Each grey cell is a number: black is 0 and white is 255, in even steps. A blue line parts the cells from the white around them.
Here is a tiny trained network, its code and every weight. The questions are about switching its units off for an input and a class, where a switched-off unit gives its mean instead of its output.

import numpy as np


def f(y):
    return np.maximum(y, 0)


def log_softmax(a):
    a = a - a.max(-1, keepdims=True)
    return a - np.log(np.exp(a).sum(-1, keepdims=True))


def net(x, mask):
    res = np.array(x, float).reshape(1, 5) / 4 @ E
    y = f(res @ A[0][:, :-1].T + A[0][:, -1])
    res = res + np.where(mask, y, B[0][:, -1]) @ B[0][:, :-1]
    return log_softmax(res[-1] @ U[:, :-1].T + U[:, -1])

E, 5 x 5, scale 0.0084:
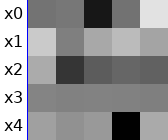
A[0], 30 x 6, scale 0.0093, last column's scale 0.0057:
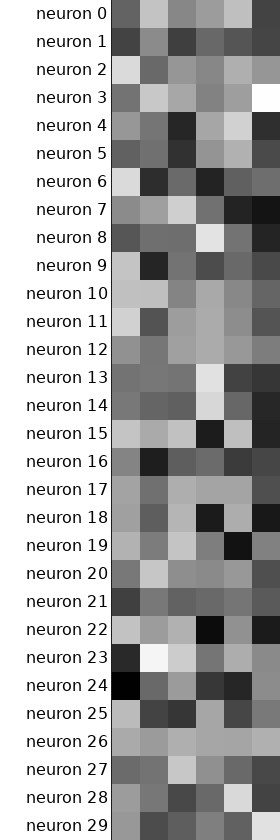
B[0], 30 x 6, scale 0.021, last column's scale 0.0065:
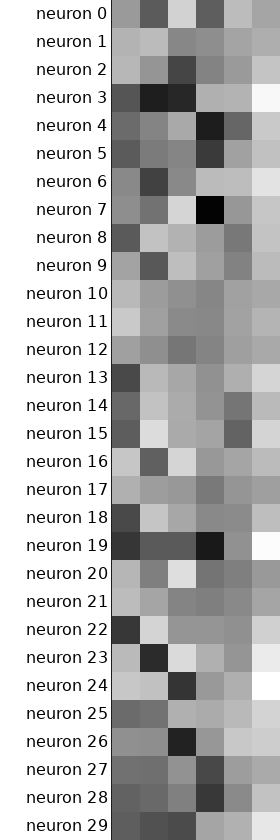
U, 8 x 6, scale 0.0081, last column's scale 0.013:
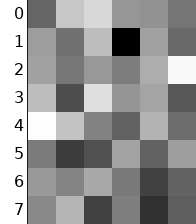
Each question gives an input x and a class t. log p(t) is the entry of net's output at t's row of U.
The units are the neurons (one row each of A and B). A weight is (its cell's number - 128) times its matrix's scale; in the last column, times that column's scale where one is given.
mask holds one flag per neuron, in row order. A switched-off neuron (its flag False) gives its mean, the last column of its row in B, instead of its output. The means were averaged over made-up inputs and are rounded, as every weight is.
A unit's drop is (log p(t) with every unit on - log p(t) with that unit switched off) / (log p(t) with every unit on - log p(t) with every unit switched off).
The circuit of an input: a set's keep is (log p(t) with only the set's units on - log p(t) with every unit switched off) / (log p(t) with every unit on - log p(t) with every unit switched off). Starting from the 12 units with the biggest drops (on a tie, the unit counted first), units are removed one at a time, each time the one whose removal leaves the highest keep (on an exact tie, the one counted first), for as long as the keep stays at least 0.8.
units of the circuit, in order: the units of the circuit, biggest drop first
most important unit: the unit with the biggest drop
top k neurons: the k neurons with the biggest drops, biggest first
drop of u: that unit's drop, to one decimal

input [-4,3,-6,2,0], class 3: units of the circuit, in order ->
neuron 23
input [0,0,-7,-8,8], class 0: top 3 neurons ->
neuron 15; neuron 22; neuron 18
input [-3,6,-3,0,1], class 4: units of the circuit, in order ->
neuron 26; neuron 2
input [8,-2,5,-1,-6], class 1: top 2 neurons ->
neuron 4; neuron 5
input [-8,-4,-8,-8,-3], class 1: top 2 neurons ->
neuron 7; neuron 19
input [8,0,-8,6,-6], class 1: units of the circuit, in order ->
neuron 4; neuron 5
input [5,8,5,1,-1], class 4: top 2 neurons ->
neuron 2; neuron 11
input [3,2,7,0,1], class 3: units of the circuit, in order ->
neuron 9; neuron 6
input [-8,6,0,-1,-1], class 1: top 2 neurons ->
neuron 19; neuron 7
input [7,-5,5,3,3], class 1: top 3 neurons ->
neuron 28; neuron 4; neuron 5
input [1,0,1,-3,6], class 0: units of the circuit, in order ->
neuron 15; neuron 22
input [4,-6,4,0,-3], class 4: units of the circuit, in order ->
neuron 1; neuron 3
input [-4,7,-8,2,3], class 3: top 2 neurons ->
neuron 23; neuron 24
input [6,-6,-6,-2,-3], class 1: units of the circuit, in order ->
neuron 5; neuron 4
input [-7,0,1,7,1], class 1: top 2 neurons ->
neuron 7; neuron 19
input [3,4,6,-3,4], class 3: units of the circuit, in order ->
neuron 9
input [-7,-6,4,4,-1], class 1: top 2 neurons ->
neuron 19; neuron 7
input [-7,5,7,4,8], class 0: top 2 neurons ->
neuron 22; neuron 15
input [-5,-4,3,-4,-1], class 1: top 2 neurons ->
neuron 19; neuron 7
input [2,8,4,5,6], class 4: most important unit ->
neuron 2
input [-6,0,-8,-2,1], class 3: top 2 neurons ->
neuron 23; neuron 3
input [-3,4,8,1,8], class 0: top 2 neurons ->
neuron 22; neuron 15
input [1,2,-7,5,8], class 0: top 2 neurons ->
neuron 15; neuron 22
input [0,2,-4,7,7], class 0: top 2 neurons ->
neuron 15; neuron 22
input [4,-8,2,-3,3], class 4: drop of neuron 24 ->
0.2
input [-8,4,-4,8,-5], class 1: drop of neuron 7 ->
0.2
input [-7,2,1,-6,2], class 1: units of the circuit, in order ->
neuron 19
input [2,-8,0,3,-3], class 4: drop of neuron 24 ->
0.1
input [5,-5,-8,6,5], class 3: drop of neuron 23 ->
0.9
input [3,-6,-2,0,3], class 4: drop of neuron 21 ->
0.2
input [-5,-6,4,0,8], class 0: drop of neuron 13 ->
0.0
